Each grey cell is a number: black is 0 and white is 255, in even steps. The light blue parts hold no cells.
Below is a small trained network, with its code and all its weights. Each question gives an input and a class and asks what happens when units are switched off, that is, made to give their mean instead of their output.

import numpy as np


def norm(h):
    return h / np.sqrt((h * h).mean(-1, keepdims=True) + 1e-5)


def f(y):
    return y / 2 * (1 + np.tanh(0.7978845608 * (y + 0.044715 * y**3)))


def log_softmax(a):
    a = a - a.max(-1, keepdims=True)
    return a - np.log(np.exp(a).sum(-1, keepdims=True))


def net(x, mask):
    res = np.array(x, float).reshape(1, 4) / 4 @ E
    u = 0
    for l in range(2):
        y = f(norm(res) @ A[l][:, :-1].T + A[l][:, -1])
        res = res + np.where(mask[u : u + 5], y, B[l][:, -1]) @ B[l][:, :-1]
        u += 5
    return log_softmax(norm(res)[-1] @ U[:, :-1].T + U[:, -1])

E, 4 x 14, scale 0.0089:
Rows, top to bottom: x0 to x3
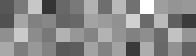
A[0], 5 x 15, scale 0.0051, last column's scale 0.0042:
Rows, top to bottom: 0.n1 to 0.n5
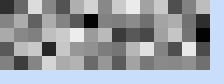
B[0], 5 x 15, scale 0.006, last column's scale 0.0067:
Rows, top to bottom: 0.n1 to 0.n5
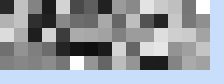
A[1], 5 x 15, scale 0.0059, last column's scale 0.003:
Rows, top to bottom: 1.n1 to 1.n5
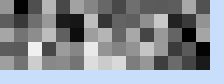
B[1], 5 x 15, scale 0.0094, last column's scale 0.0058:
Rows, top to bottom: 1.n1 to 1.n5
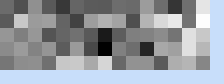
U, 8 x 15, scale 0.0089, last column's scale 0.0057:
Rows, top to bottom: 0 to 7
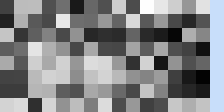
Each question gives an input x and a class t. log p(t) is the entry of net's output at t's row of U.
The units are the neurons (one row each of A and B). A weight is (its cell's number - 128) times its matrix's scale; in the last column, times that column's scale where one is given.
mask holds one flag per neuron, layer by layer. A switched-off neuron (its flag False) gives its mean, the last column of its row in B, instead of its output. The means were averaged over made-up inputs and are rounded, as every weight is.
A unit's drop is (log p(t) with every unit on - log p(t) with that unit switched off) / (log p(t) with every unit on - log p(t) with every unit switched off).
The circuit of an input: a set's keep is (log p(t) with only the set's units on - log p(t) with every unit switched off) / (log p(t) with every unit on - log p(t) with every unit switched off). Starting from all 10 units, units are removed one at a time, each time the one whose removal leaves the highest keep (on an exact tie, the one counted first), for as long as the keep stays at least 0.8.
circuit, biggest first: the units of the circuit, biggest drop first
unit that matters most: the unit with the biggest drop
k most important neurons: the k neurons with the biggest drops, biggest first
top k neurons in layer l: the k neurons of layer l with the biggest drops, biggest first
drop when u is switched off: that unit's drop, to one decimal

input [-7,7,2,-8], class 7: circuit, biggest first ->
1.n1; 0.n1
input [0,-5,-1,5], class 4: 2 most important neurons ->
0.n4; 0.n1
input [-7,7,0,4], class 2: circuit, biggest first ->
1.n3; 0.n1
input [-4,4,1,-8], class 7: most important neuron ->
1.n1
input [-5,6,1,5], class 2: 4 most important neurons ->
1.n3; 0.n4; 0.n1; 0.n2
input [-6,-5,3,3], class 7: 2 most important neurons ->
0.n3; 1.n3
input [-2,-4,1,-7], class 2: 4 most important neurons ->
0.n1; 1.n2; 1.n1; 0.n5
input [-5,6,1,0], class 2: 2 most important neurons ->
1.n3; 1.n2
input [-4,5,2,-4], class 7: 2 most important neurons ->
1.n1; 0.n1
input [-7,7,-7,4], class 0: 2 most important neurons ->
1.n2; 1.n3
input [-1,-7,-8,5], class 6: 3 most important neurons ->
0.n1; 1.n1; 0.n4
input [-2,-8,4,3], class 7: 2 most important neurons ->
0.n3; 1.n3
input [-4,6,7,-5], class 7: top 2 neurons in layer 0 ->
0.n3; 0.n1
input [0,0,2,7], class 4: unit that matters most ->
1.n5
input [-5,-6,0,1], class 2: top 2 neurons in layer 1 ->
1.n1; 1.n2
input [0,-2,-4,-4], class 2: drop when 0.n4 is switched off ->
0.0
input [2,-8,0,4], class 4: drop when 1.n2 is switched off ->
0.2
